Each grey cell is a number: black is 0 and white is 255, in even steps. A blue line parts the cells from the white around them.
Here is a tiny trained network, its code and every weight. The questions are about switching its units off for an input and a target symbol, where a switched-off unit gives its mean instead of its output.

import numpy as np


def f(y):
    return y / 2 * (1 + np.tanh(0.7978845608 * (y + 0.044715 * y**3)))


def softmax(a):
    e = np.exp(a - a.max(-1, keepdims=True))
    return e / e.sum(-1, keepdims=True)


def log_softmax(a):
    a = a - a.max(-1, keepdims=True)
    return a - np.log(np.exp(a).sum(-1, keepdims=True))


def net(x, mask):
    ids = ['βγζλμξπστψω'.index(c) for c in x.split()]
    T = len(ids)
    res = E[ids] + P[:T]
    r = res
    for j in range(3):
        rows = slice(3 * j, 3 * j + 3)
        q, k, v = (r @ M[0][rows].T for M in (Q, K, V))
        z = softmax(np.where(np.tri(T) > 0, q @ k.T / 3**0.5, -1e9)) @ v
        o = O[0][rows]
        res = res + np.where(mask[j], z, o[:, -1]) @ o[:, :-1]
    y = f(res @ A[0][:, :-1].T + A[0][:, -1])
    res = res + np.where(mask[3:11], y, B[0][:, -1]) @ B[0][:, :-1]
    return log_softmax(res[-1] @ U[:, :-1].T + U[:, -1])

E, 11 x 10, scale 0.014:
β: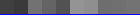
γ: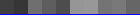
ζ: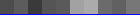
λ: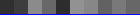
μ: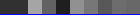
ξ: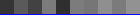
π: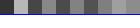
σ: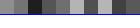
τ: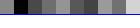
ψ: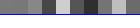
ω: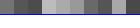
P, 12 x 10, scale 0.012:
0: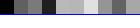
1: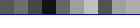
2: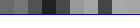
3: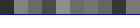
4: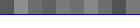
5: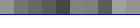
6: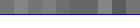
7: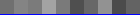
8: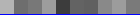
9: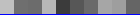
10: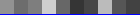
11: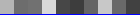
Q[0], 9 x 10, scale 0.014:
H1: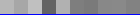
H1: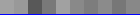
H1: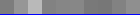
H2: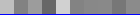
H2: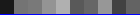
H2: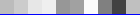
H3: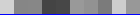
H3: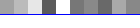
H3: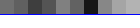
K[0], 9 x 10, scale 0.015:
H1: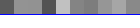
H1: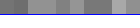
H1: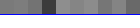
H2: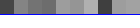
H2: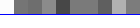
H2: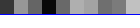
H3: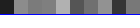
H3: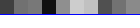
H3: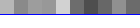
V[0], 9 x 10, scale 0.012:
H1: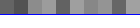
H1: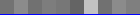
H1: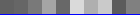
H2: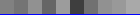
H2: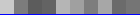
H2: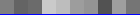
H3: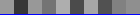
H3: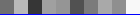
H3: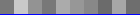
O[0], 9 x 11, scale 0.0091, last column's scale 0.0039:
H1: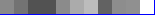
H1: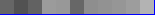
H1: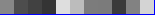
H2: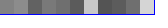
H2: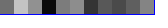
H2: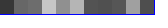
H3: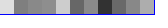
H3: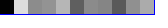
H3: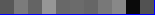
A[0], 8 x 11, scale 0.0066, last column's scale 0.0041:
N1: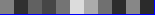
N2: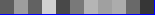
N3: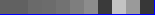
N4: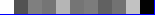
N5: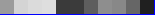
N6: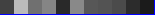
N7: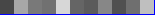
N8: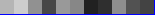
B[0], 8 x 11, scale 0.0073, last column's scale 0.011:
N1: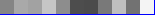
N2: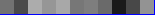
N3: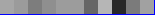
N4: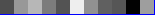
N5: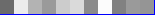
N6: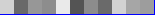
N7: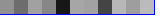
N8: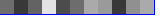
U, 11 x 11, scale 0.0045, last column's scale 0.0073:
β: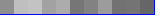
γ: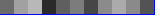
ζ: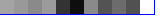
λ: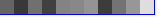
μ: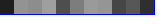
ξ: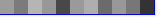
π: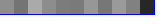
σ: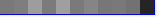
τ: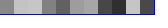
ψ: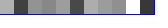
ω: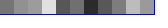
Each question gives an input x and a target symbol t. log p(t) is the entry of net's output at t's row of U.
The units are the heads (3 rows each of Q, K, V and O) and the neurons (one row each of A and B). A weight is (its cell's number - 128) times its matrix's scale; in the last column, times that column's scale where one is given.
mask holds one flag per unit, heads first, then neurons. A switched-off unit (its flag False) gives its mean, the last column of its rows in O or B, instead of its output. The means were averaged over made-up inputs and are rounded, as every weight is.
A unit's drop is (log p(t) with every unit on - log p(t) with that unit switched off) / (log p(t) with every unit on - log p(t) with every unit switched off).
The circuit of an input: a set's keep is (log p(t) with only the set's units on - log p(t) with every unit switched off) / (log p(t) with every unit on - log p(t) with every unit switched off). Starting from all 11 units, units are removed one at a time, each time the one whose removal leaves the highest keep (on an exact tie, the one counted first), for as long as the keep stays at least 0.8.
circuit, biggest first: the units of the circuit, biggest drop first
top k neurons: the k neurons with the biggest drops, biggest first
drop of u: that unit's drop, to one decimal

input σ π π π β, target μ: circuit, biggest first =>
[H3]
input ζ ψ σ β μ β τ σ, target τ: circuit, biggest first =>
[H3, N7]
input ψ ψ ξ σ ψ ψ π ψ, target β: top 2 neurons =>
[N5, N6]
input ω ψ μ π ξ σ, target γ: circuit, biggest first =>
[H3, H2]
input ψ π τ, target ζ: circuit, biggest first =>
[H3, H1]
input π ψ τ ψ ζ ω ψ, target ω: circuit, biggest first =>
[H2, H1]
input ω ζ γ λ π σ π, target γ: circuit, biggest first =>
[H3, H2]
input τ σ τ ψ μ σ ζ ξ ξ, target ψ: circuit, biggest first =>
[H2, H3]
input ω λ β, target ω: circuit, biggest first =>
[H2, N1]
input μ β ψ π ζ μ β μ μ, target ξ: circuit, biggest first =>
[H3, N4, H2]
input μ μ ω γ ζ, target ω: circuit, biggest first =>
[H2, N1]
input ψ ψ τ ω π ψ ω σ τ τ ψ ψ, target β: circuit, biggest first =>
[H1, N5]
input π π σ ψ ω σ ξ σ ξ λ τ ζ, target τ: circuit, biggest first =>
[H3, N4]
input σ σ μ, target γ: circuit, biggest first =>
[H2]
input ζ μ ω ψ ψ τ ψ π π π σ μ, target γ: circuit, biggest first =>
[H3, H2]
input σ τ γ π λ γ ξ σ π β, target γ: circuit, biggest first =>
[H2, H3]
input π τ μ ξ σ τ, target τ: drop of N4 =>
0.3
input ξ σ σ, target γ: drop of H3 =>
0.6
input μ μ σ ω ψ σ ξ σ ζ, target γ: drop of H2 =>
0.5
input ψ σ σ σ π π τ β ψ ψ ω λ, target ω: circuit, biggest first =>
[H2]
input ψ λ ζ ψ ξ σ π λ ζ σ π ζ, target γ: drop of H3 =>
0.5
